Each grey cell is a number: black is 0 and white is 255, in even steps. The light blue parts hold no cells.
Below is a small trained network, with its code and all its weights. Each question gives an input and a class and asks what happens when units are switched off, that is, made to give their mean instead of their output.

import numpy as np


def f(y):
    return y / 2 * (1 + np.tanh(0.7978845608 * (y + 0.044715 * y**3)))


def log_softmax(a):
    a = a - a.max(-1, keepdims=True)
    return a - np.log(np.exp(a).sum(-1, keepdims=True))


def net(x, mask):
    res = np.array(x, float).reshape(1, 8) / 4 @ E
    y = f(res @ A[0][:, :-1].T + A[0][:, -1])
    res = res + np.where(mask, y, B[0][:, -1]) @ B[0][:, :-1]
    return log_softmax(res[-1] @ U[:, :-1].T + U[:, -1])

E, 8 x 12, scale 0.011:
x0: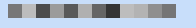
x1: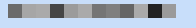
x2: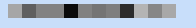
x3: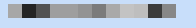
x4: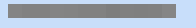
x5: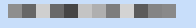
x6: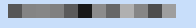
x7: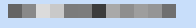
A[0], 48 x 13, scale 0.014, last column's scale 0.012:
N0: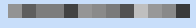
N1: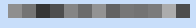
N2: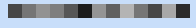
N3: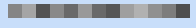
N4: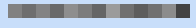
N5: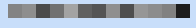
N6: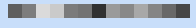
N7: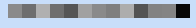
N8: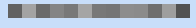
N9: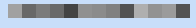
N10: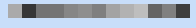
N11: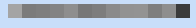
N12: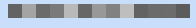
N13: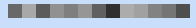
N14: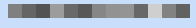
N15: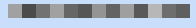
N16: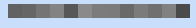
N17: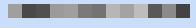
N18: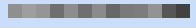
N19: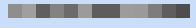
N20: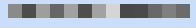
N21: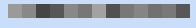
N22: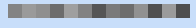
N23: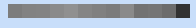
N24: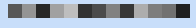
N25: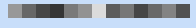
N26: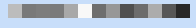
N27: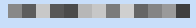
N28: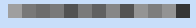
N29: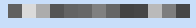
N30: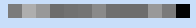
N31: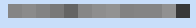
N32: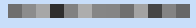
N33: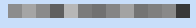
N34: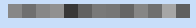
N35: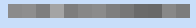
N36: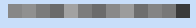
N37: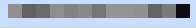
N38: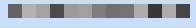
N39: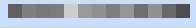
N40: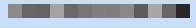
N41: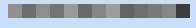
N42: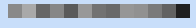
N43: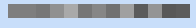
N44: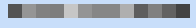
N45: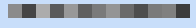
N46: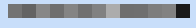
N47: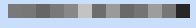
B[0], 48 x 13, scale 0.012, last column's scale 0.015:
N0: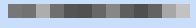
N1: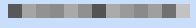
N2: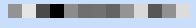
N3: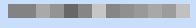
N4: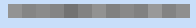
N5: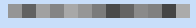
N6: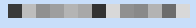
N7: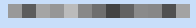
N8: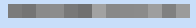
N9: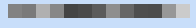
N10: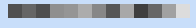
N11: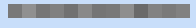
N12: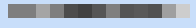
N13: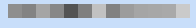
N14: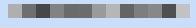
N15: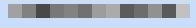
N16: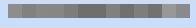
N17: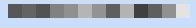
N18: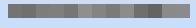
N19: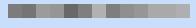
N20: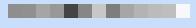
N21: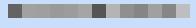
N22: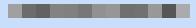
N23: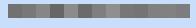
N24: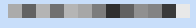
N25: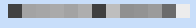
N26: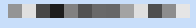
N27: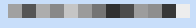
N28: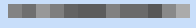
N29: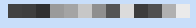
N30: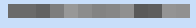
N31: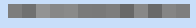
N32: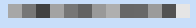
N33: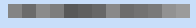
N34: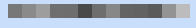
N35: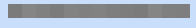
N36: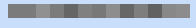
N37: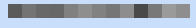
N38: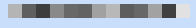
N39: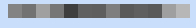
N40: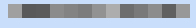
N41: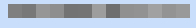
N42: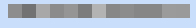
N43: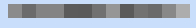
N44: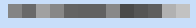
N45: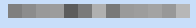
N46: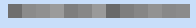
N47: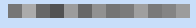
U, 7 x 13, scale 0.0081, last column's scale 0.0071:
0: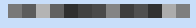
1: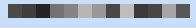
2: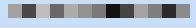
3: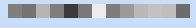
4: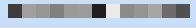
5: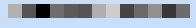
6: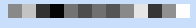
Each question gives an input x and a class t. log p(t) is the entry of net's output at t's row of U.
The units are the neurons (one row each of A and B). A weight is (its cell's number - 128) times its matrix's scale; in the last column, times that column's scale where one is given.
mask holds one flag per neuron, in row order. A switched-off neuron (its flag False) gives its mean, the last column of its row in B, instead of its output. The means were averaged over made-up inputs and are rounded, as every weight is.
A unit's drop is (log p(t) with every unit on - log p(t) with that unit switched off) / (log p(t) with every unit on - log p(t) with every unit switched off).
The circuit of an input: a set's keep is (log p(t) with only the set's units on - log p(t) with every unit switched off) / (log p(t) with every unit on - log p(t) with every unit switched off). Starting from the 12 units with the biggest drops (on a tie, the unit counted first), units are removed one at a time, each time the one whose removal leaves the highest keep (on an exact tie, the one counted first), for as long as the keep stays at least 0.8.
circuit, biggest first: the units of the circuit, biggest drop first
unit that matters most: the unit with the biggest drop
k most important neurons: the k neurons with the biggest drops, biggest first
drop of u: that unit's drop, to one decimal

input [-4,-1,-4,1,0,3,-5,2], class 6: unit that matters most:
N26
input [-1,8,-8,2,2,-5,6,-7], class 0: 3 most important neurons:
N12; N44; N39
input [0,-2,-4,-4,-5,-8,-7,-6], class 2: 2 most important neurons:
N24; N5
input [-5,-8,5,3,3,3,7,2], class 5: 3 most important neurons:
N15; N14; N26
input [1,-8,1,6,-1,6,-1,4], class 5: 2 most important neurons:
N15; N14
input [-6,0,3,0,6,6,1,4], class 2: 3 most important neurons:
N27; N7; N13
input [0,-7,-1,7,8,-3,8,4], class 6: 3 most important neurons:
N2; N29; N38
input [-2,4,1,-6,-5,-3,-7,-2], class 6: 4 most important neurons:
N26; N17; N10; N47
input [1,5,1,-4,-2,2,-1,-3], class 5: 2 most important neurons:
N38; N32
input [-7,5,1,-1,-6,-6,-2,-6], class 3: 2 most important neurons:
N20; N27
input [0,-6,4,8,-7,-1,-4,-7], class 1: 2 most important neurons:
N17; N10
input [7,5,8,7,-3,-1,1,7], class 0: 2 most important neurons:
N0; N9
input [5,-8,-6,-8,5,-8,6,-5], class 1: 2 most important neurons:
N29; N27
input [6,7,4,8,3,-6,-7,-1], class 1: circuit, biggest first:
N17
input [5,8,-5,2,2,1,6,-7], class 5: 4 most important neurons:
N38; N32; N6; N22
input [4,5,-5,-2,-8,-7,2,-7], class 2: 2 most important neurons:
N24; N5
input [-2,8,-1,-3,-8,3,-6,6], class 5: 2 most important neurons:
N38; N32
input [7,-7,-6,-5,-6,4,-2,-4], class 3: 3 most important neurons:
N13; N3; N38
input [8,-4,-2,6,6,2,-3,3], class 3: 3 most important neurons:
N13; N3; N29
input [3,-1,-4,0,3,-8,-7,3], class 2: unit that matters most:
N24
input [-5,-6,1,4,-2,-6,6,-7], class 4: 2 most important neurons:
N1; N25
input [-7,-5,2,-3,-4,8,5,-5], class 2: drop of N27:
1.9
